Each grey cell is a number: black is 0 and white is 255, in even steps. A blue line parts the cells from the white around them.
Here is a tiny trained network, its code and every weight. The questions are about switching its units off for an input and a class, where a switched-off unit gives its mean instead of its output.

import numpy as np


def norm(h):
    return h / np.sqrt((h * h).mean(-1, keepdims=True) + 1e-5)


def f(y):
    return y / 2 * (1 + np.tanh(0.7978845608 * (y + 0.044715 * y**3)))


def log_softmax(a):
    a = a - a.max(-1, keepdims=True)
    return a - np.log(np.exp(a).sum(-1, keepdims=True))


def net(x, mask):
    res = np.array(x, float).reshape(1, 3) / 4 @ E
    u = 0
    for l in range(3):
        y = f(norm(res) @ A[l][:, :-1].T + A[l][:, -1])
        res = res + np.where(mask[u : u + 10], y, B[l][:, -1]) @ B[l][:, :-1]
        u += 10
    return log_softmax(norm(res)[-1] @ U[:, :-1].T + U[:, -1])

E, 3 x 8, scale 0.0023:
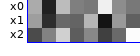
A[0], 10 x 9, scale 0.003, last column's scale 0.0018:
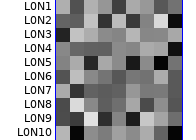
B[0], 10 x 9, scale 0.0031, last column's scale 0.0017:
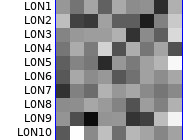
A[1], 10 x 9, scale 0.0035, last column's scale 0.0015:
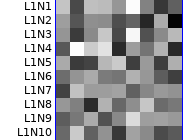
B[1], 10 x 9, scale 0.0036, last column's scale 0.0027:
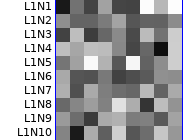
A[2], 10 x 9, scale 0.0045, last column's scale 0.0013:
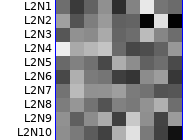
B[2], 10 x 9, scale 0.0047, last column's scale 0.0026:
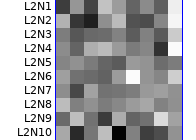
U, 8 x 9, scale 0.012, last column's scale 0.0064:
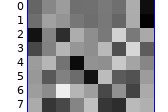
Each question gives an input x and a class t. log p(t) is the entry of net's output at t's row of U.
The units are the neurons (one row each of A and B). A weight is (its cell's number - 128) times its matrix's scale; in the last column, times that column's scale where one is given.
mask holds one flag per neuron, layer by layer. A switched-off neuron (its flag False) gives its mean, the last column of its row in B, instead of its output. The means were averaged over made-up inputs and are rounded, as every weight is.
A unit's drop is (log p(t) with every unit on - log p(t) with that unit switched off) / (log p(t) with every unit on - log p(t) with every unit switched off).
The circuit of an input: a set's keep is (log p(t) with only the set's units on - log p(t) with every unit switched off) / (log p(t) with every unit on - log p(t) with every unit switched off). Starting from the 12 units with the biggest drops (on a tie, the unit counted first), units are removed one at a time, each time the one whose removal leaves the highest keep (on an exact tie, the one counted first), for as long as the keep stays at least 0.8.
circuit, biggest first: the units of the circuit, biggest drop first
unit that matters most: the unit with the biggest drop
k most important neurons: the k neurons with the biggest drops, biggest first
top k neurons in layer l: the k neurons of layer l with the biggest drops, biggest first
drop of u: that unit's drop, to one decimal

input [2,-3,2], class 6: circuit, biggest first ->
L1N4
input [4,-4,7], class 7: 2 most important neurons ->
L2N2, L0N10
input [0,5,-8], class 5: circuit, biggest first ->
L2N10, L0N5, L1N5
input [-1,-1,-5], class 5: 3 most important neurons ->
L0N5, L2N10, L1N8
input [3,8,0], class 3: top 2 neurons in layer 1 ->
L1N5, L1N6
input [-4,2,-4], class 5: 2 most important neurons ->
L1N1, L2N10
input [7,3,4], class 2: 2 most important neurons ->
L0N10, L1N3
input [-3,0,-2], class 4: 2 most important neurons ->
L0N5, L1N1
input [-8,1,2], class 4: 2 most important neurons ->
L2N6, L0N5
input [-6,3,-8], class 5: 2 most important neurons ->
L2N10, L1N1
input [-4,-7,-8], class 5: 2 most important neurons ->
L2N10, L0N10
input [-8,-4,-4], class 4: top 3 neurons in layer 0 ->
L0N5, L0N10, L0N4
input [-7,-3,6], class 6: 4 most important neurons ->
L1N4, L2N4, L1N7, L0N6
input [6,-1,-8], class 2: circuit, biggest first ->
L1N1
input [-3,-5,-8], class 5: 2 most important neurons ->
L2N10, L1N8
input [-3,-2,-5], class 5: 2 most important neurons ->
L2N10, L1N1
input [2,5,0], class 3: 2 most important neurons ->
L1N5, L0N10
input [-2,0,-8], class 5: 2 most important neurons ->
L2N10, L0N5
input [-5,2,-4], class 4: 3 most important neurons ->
L0N5, L0N2, L0N1
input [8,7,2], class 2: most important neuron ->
L0N10
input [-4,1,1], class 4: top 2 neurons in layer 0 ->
L0N5, L0N6
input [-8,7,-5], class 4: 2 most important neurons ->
L0N5, L1N1
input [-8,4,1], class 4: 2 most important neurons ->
L0N5, L2N6
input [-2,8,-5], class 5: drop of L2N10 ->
0.7
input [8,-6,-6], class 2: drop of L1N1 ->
0.2
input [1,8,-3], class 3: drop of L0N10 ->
0.2
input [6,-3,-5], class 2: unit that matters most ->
L1N1
